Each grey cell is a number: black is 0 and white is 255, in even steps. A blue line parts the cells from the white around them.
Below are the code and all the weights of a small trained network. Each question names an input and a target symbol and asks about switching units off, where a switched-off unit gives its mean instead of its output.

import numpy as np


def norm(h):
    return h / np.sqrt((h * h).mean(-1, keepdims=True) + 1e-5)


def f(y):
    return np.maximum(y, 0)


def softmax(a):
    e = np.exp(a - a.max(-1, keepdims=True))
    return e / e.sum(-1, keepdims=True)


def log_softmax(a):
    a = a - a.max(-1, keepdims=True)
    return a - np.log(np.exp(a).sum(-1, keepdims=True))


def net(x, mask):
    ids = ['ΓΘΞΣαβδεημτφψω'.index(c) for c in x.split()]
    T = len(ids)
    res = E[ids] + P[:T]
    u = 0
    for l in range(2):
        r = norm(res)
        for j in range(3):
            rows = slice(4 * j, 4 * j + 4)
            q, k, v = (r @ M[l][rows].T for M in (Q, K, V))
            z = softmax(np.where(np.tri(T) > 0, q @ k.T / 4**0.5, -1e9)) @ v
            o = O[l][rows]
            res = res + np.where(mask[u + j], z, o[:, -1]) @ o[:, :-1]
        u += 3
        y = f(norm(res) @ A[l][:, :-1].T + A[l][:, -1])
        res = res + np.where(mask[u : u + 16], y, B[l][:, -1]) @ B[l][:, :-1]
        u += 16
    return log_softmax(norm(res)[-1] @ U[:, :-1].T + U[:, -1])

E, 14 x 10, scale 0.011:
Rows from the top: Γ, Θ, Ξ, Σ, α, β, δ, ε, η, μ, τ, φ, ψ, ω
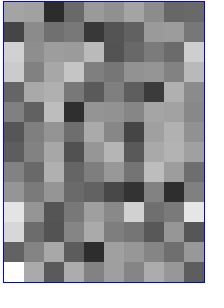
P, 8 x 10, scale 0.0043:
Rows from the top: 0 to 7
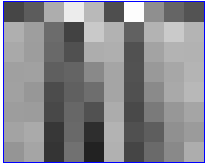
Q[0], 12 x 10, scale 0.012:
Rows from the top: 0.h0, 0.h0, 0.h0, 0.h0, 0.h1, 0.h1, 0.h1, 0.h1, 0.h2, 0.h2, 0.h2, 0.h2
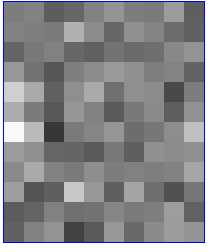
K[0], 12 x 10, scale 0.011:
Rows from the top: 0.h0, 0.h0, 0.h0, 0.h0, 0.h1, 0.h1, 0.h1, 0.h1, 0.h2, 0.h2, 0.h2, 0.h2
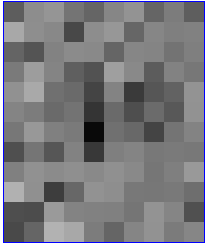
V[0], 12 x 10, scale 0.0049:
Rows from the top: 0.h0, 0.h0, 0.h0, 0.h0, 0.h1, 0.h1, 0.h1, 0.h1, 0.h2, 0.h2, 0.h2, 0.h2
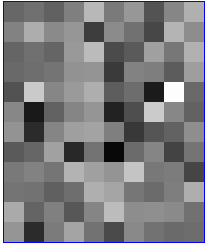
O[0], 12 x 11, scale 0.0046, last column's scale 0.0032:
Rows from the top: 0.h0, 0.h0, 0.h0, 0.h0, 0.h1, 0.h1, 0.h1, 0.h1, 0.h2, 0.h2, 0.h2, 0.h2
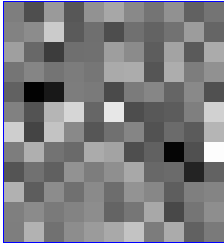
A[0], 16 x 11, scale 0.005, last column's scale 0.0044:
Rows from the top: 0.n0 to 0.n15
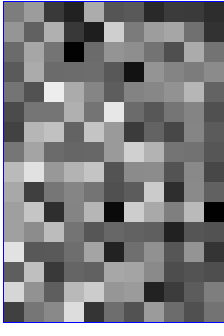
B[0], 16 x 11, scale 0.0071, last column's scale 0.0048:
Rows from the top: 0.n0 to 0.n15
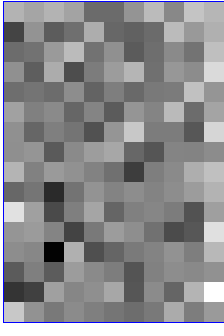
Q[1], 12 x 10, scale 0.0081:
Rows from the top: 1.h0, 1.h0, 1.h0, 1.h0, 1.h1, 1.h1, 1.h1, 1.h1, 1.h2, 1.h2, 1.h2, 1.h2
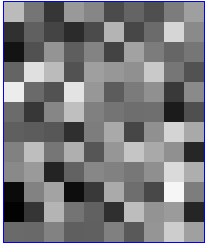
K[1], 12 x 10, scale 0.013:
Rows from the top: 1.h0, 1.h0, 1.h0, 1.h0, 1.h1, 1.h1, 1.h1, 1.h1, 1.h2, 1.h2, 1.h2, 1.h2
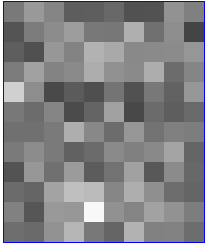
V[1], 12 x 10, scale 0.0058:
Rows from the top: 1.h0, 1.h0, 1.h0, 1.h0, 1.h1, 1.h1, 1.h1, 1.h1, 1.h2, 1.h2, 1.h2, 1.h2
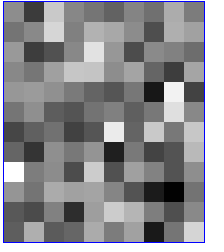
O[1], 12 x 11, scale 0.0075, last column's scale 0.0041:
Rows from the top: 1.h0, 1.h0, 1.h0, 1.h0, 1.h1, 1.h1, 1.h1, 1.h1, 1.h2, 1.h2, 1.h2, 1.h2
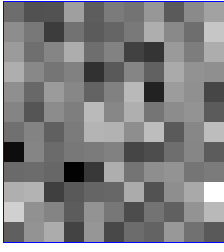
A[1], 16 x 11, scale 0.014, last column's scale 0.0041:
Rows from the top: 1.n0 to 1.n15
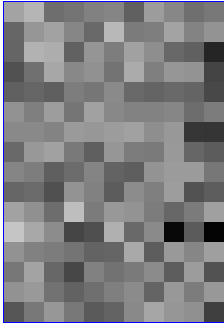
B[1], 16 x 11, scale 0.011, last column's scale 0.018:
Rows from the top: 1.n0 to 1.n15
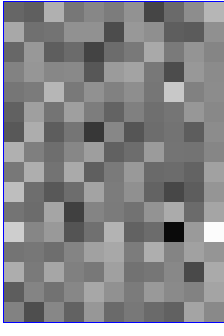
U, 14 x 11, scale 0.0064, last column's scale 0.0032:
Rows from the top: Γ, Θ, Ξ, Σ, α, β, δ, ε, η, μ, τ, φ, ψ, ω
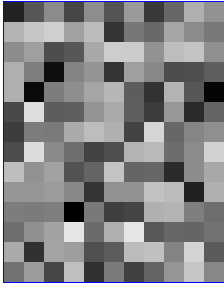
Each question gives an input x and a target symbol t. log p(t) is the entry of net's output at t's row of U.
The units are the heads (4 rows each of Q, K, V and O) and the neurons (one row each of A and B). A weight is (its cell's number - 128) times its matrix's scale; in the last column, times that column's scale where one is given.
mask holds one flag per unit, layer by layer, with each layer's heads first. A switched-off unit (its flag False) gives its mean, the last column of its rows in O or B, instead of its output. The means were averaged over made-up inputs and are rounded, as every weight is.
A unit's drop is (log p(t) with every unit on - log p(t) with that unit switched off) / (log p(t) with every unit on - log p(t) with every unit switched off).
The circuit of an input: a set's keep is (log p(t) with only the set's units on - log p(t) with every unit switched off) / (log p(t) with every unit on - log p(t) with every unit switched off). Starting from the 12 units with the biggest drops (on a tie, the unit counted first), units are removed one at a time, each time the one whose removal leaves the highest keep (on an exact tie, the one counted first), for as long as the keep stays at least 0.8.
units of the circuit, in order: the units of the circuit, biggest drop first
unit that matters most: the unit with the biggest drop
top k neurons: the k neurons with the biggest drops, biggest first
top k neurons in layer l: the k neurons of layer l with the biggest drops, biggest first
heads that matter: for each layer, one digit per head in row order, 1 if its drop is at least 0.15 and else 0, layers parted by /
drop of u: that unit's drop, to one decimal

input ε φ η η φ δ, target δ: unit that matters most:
0.h1
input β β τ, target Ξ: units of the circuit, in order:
[0.h1, 1.n11]
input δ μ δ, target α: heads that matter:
000 / 000
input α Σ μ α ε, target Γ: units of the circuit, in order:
[0.h1, 1.n11, 1.h1]
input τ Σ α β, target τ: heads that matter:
010 / 001
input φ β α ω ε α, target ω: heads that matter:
011 / 000
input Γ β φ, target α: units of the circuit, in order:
[0.h1, 1.n11]
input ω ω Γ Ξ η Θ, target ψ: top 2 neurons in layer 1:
[1.n11, 1.n15]
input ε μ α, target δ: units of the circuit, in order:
[0.h1, 1.h2, 1.n11, 1.h1]
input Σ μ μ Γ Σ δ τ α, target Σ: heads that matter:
010 / 000
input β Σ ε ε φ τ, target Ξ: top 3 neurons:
[1.n11, 0.n10, 1.n12]
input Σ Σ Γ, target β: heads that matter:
010 / 101
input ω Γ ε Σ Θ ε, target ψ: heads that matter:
010 / 001
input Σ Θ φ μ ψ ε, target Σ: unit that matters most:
1.n11
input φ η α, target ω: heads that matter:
010 / 000
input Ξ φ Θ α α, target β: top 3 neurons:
[1.n11, 0.n14, 1.n8]
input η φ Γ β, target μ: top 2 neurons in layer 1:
[1.n11, 1.n6]
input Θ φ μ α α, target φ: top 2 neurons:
[1.n11, 1.n3]
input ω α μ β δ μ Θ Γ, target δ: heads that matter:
010 / 001
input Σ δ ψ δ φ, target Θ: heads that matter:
010 / 000
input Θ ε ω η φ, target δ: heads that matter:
000 / 001
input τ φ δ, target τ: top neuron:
[1.n11]
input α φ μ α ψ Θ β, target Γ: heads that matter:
010 / 000
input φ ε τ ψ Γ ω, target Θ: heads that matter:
010 / 001
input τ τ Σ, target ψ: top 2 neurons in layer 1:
[1.n11, 1.n15]
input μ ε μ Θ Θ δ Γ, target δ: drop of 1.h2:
0.4
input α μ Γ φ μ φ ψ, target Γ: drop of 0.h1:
0.4
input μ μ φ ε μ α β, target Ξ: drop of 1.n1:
0.0
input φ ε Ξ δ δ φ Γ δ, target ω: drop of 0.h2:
0.1
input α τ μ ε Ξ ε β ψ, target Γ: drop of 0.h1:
0.6
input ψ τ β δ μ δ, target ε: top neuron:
[1.n11]
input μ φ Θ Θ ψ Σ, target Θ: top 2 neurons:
[1.n11, 0.n10]
